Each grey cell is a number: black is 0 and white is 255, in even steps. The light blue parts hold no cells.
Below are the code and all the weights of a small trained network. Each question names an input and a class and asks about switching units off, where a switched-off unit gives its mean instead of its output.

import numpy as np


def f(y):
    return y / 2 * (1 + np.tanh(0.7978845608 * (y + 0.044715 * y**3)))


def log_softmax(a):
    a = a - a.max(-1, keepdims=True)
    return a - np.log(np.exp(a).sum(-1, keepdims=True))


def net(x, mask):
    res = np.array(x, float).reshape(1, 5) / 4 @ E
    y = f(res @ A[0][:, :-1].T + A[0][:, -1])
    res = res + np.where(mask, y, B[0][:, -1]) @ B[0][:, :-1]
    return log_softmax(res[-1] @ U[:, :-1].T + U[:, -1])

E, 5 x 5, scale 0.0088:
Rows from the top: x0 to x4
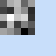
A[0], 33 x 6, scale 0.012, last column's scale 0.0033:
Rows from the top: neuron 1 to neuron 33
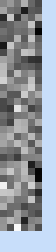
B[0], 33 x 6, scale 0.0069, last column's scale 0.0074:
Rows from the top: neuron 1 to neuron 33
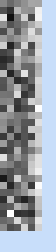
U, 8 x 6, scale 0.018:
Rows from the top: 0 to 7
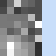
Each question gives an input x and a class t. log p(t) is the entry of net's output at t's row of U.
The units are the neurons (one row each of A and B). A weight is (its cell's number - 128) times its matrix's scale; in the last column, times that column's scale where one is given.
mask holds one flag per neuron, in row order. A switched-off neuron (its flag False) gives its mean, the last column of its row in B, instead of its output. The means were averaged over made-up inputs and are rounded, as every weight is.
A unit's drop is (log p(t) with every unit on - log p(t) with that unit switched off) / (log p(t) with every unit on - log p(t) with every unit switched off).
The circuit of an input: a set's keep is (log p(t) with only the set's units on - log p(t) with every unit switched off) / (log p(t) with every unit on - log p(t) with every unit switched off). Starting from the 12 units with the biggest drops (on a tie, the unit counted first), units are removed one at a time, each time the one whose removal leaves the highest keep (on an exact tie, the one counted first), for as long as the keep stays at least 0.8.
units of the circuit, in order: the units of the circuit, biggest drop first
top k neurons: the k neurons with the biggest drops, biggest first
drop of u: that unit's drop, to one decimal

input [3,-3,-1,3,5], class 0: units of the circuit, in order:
(neuron 32; neuron 2)
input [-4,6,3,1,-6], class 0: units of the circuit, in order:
(neuron 14)
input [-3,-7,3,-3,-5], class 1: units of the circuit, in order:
(neuron 12; neuron 20)
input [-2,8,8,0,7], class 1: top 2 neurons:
(neuron 16; neuron 31)
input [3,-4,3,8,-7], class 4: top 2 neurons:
(neuron 3; neuron 7)
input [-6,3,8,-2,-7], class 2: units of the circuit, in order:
(neuron 24; neuron 25)
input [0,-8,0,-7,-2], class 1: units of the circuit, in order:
(neuron 12; neuron 29)
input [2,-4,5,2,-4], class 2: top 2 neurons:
(neuron 25; neuron 19)
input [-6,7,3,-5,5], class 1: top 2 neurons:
(neuron 16; neuron 31)
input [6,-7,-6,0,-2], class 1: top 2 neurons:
(neuron 29; neuron 20)
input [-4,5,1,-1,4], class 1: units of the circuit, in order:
(neuron 16; neuron 31)
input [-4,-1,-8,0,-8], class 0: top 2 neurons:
(neuron 14; neuron 8)
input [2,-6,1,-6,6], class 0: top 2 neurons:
(neuron 32; neuron 2)
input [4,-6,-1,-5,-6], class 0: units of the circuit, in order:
(neuron 13)
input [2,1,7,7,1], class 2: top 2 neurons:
(neuron 25; neuron 24)
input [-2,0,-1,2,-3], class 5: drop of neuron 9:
0.2
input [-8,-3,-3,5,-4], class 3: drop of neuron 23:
0.1
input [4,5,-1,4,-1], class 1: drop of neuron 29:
-0.1
